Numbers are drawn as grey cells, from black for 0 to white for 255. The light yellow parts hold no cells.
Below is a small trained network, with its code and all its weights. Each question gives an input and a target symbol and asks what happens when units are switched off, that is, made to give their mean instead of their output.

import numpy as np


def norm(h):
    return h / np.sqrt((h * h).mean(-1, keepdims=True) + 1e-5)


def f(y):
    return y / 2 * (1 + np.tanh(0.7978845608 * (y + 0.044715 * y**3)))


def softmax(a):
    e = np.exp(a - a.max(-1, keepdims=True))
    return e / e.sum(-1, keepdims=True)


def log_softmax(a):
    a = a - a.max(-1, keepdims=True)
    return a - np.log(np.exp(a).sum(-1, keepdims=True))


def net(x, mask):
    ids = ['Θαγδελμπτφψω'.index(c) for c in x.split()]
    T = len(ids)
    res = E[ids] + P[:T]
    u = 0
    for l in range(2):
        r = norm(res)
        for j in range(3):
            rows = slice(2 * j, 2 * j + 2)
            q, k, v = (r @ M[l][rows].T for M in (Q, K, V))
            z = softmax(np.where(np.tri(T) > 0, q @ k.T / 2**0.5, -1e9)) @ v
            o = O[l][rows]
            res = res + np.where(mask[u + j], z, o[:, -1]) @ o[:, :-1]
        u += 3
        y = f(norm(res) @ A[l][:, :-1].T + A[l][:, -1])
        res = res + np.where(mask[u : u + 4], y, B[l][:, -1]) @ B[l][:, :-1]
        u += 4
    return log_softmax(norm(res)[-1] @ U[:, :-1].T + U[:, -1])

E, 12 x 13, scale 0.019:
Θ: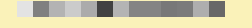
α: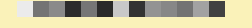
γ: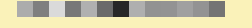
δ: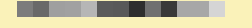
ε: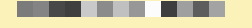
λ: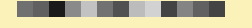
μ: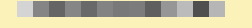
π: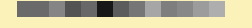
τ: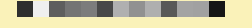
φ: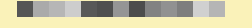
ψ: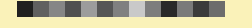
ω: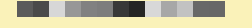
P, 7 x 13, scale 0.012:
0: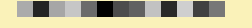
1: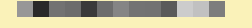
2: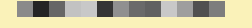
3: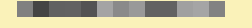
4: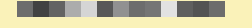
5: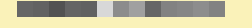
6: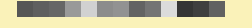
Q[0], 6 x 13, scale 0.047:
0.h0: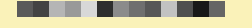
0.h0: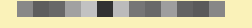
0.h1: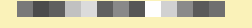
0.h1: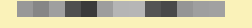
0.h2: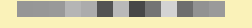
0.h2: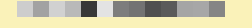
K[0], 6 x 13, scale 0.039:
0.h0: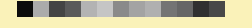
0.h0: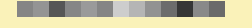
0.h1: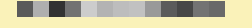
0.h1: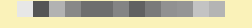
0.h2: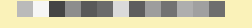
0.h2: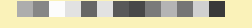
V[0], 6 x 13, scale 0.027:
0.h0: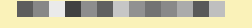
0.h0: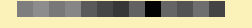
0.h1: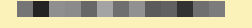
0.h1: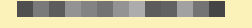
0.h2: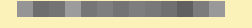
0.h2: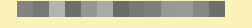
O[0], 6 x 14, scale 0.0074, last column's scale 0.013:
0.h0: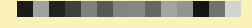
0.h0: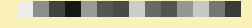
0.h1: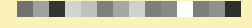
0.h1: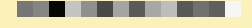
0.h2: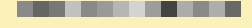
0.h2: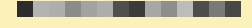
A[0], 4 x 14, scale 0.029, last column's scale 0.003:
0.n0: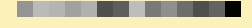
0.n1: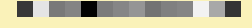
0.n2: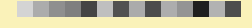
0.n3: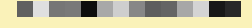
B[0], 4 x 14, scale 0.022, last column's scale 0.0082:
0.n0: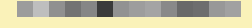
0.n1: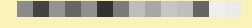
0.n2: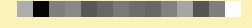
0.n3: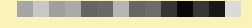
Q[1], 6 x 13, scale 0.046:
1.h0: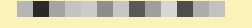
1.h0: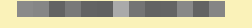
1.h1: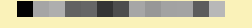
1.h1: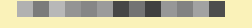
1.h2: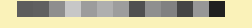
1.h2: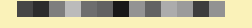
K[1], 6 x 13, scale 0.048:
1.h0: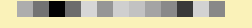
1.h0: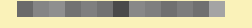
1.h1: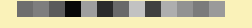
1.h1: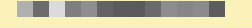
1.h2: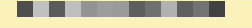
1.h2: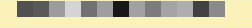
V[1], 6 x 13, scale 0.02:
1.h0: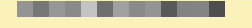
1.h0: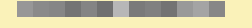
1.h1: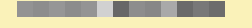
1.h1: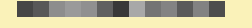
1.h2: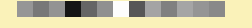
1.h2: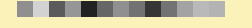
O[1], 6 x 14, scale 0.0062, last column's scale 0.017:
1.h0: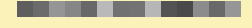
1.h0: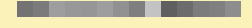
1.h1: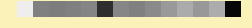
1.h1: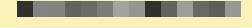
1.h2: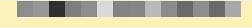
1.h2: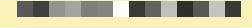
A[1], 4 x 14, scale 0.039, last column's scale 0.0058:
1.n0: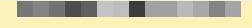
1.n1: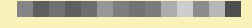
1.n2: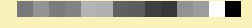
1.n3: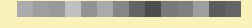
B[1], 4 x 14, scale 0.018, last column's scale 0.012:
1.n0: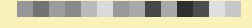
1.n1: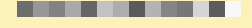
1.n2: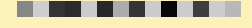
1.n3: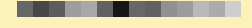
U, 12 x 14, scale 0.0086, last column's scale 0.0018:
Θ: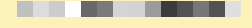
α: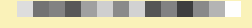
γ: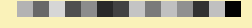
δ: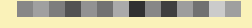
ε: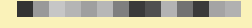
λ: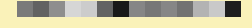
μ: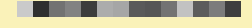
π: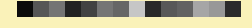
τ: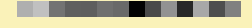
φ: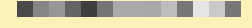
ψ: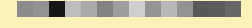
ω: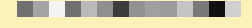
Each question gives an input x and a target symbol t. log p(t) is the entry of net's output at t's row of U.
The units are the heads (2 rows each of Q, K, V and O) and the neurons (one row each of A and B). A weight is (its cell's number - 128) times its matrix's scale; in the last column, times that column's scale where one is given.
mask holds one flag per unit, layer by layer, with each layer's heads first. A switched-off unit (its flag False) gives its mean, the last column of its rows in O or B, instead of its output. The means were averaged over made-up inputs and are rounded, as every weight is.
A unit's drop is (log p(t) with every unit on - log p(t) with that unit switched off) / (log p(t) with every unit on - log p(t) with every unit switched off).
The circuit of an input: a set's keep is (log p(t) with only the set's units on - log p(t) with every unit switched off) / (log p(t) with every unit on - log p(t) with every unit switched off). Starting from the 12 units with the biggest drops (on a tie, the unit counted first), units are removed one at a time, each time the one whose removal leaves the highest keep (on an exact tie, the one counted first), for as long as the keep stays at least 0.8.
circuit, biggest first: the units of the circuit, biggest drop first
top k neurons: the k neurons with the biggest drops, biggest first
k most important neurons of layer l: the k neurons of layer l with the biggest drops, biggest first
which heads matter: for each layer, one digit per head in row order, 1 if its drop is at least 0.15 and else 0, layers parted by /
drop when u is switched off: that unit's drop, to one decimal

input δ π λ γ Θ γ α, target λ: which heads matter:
100 / 000
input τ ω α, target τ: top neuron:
(0.n1)
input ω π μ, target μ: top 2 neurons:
(0.n2 1.n1)
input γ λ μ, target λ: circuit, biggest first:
(0.h0 1.n3)
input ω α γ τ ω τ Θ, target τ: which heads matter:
011 / 000
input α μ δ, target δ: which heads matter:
000 / 000
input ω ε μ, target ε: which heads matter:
100 / 000
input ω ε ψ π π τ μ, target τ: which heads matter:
010 / 000
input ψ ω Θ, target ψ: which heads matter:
110 / 000
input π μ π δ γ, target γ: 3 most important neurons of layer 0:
(0.n0 0.n2 0.n3)
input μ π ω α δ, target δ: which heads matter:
010 / 000
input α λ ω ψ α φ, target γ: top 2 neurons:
(0.n1 0.n3)
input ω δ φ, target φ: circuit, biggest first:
(1.n1 0.n1 0.h1)
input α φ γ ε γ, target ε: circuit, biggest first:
(0.h0)
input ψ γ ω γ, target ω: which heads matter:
001 / 000
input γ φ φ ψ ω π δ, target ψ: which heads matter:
010 / 000
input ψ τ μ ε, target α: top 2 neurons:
(1.n0 0.n3)
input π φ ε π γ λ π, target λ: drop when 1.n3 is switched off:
0.2
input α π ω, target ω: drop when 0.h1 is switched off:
0.1
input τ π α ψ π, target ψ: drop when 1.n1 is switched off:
0.0
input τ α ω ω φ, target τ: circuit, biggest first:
(0.h1)
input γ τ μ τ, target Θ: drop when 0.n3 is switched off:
1.7
